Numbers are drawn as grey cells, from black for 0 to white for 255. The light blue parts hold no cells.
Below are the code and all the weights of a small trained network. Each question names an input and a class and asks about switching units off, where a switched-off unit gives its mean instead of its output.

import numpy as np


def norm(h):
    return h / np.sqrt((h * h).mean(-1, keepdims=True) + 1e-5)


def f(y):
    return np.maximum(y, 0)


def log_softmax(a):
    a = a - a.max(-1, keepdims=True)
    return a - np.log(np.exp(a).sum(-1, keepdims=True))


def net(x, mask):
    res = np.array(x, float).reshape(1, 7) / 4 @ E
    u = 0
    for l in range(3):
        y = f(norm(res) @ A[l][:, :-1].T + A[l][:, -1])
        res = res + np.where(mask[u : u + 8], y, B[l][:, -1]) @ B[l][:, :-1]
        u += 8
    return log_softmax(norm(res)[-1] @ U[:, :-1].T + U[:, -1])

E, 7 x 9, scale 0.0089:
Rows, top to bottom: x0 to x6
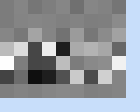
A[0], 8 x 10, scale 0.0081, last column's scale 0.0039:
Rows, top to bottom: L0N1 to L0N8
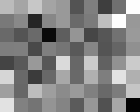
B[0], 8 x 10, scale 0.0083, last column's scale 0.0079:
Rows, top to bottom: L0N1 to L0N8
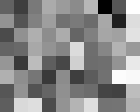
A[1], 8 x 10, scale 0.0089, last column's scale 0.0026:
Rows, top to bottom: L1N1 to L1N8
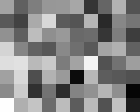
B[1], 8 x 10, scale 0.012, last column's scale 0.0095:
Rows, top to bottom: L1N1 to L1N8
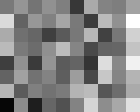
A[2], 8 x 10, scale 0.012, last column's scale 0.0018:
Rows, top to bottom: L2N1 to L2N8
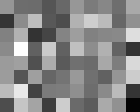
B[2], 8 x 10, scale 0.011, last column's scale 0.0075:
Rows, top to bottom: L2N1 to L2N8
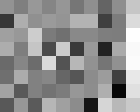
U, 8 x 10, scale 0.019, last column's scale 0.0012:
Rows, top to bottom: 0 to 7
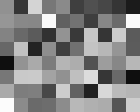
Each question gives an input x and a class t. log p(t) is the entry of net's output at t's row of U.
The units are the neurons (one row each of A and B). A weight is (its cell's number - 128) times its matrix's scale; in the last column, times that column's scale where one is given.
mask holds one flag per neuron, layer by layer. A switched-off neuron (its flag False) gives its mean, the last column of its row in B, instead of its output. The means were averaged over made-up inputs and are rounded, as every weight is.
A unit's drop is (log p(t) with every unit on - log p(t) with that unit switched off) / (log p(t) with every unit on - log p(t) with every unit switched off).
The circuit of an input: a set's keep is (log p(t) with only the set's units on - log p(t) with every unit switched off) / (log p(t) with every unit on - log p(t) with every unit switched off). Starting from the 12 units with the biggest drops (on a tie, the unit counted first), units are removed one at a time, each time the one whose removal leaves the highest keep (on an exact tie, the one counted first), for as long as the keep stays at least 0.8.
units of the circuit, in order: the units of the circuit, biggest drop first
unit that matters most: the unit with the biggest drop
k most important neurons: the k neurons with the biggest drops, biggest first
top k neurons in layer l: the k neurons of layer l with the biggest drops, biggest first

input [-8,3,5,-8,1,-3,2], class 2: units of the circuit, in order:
L1N3
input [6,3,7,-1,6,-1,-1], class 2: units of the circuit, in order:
L0N6, L1N8
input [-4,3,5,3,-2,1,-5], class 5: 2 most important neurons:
L0N1, L0N6
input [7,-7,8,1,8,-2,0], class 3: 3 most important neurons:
L1N8, L0N8, L2N4
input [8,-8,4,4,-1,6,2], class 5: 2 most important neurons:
L0N6, L1N2
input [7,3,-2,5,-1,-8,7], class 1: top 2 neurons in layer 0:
L0N1, L0N6
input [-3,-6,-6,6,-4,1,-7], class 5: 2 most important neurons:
L0N1, L2N4
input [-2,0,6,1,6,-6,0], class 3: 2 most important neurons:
L1N8, L1N5
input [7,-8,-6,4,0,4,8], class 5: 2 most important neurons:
L1N2, L0N6
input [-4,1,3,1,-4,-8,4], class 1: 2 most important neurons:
L1N5, L2N4
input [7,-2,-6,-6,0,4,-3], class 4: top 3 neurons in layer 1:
L1N2, L1N4, L1N5
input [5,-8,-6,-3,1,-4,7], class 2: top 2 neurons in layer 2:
L2N7, L2N3
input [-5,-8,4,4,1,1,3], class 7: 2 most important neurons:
L0N1, L1N7
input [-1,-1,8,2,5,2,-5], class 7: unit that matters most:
L1N4
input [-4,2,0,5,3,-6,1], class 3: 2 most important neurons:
L1N5, L1N8
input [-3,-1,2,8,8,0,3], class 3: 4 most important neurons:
L1N8, L1N5, L0N8, L1N2
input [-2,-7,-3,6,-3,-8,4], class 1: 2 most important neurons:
L1N5, L1N2
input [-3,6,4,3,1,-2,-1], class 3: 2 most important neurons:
L1N5, L1N8
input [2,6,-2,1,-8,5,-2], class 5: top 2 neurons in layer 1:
L1N5, L1N2
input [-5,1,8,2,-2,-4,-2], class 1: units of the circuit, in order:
L1N5
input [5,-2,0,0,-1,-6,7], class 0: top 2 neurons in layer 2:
L2N5, L2N8
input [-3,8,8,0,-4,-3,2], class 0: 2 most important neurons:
L0N7, L1N3
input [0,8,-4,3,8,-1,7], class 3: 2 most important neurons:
L1N8, L0N8
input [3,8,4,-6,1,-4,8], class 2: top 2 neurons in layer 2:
L2N7, L2N3
